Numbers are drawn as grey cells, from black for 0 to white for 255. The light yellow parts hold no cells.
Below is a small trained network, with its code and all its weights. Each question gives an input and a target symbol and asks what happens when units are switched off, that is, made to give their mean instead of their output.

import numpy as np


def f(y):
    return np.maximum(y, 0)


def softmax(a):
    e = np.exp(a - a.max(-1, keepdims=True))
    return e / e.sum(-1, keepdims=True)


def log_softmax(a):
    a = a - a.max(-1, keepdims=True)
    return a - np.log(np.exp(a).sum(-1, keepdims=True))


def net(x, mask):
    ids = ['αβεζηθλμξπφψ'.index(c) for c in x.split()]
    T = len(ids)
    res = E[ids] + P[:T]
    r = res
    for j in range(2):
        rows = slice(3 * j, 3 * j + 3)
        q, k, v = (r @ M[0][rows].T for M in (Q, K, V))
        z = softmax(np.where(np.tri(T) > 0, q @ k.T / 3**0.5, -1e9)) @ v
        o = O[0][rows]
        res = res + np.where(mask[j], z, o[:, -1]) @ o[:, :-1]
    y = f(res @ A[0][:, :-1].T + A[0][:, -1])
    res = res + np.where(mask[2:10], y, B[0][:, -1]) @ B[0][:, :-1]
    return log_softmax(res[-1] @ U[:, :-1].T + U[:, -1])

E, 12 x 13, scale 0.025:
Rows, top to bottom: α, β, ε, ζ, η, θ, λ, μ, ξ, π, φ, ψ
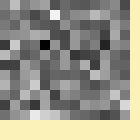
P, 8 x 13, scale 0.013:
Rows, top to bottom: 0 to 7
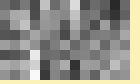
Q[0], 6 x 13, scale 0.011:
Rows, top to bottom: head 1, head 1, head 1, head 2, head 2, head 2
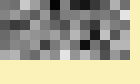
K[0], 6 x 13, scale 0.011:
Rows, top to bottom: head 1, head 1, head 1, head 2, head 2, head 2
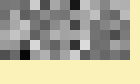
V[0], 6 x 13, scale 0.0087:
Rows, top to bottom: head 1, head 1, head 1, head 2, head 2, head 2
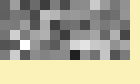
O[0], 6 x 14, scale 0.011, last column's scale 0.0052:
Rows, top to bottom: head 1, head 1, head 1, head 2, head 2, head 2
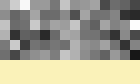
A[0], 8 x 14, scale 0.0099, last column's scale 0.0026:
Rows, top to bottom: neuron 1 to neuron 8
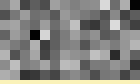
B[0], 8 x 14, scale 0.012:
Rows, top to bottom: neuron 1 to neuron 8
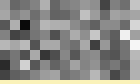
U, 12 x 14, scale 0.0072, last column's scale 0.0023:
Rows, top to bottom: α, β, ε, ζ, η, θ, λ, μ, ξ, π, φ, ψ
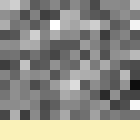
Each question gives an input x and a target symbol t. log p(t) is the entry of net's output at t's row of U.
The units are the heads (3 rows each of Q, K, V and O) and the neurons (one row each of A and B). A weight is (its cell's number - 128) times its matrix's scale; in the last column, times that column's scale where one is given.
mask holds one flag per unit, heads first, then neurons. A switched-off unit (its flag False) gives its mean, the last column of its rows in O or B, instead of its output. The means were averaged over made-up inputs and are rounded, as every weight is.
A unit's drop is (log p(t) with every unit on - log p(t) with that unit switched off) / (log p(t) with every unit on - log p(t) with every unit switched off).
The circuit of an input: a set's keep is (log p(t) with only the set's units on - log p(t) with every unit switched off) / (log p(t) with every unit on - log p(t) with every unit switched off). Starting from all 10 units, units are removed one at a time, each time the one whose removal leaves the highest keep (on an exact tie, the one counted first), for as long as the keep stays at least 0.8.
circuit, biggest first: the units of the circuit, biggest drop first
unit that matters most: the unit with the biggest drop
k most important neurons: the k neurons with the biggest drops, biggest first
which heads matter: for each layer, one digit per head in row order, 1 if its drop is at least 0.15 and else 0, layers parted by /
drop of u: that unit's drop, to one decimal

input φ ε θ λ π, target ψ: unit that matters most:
head 2
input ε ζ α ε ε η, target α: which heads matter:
00
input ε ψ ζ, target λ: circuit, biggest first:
(head 1; neuron 8)
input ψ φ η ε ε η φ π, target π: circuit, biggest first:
(head 2; head 1)
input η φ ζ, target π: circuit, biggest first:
(head 1; neuron 3)
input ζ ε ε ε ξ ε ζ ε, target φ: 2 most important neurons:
(neuron 6; neuron 5)
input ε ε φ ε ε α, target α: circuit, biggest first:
(neuron 5; head 1; neuron 6)
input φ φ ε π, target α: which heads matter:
10
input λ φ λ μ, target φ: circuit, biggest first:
(neuron 6; head 2; neuron 5)
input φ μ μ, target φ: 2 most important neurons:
(neuron 6; neuron 3)
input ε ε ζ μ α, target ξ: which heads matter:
10
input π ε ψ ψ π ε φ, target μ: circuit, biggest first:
(neuron 4; head 1)
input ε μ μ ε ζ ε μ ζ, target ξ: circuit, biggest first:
(head 1; head 2; neuron 3)
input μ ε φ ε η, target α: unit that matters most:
head 2
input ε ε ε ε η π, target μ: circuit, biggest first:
(head 1; neuron 4)
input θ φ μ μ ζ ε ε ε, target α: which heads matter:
00
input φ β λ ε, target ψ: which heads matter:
01
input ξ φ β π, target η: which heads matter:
10
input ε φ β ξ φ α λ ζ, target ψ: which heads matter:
11
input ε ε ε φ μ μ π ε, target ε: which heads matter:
01
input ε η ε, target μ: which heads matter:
10
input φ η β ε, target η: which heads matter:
10
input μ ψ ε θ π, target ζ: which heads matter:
01
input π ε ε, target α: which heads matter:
11
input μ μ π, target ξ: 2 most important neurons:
(neuron 3; neuron 7)
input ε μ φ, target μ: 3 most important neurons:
(neuron 4; neuron 3; neuron 5)
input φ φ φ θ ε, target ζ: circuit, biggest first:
(head 2)
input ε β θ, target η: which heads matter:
10
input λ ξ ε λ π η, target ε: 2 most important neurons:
(neuron 8; neuron 5)
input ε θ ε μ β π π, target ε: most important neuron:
(neuron 8)
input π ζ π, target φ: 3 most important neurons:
(neuron 6; neuron 5; neuron 8)
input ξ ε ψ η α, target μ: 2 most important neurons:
(neuron 4; neuron 2)
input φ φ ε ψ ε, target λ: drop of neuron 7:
0.0
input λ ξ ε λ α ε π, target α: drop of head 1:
0.2
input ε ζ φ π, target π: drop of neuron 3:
0.2
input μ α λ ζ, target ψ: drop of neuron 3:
0.2
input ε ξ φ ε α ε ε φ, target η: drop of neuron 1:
-0.1
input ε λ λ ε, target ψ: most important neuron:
(neuron 3)
